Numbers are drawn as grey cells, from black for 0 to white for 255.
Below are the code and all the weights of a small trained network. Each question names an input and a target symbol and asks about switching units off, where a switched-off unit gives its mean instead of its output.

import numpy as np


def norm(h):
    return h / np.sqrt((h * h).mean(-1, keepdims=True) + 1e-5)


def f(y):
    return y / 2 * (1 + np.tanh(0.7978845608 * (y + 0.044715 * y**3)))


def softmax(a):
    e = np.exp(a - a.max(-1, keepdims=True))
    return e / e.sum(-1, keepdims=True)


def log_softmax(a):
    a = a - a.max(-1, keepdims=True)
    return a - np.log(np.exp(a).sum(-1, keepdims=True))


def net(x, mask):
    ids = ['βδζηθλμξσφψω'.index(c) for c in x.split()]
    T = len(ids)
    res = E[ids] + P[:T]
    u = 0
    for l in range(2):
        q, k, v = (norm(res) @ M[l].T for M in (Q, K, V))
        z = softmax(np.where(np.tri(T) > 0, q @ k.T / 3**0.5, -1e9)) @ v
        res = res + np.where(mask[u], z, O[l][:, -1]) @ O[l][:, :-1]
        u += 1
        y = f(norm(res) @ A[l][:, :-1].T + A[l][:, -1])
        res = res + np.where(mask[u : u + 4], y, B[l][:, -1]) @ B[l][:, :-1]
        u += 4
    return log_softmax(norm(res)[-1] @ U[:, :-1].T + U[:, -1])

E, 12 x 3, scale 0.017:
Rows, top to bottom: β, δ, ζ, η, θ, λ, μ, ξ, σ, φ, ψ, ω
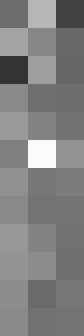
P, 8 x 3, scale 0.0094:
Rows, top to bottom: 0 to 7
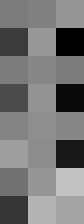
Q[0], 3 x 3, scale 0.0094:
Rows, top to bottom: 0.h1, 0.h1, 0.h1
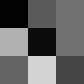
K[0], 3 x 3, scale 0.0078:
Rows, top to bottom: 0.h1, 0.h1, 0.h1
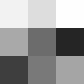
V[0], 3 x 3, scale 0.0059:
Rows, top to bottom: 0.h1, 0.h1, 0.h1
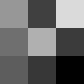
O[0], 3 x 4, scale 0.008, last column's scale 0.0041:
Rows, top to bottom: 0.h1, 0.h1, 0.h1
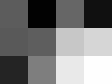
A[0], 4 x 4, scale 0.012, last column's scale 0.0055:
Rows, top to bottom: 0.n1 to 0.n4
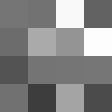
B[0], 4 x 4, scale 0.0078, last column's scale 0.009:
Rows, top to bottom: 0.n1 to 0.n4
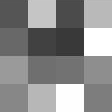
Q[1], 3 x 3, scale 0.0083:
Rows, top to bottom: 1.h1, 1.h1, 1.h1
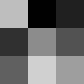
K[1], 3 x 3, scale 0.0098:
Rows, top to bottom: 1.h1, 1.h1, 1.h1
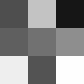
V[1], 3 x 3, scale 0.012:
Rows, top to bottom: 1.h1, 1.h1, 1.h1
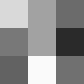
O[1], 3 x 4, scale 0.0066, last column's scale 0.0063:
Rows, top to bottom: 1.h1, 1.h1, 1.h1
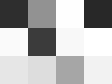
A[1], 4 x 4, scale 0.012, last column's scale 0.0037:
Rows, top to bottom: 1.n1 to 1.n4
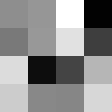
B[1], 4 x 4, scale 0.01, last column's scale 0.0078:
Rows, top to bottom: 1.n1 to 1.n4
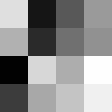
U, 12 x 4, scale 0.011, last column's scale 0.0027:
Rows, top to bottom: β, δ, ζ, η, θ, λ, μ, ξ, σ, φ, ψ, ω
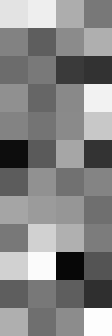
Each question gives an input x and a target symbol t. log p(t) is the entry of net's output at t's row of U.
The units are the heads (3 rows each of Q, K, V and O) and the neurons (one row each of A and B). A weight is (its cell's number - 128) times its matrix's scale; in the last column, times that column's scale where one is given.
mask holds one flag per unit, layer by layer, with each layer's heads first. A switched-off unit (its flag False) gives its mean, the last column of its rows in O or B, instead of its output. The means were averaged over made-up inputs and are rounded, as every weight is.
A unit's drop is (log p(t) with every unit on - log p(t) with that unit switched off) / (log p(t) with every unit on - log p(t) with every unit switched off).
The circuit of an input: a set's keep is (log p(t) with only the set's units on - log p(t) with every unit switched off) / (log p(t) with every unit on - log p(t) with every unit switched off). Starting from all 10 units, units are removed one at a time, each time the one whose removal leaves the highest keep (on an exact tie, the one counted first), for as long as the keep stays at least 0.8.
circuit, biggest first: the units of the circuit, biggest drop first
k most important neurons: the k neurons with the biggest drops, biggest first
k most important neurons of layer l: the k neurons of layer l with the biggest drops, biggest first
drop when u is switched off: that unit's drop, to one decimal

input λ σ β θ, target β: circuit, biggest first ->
(1.h1)
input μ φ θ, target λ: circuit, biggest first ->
(1.h1; 0.n1; 0.h1)
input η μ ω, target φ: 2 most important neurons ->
(0.n4; 0.n1)
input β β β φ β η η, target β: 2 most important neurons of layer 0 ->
(0.n1; 0.n3)
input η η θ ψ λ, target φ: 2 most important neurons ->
(0.n4; 1.n3)
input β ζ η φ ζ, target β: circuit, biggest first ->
(1.h1; 1.n3)
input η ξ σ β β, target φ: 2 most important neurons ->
(0.n4; 1.n3)
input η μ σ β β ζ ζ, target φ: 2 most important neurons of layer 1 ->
(1.n3; 1.n4)
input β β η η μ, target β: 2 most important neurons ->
(0.n1; 1.n3)
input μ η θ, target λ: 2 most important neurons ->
(0.n1; 1.n3)
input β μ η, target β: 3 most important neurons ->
(0.n1; 1.n3; 0.n4)
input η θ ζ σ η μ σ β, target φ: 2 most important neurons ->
(0.n4; 0.n2)
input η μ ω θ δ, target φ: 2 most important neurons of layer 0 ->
(0.n4; 0.n1)
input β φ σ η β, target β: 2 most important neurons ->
(1.n3; 0.n1)
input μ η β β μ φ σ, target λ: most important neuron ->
(0.n1)
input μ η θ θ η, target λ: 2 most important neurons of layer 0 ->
(0.n1; 0.n2)
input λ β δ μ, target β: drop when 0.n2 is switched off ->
0.4
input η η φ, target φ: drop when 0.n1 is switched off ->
0.3
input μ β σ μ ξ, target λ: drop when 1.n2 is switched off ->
0.0
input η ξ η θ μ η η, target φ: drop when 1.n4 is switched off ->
0.2
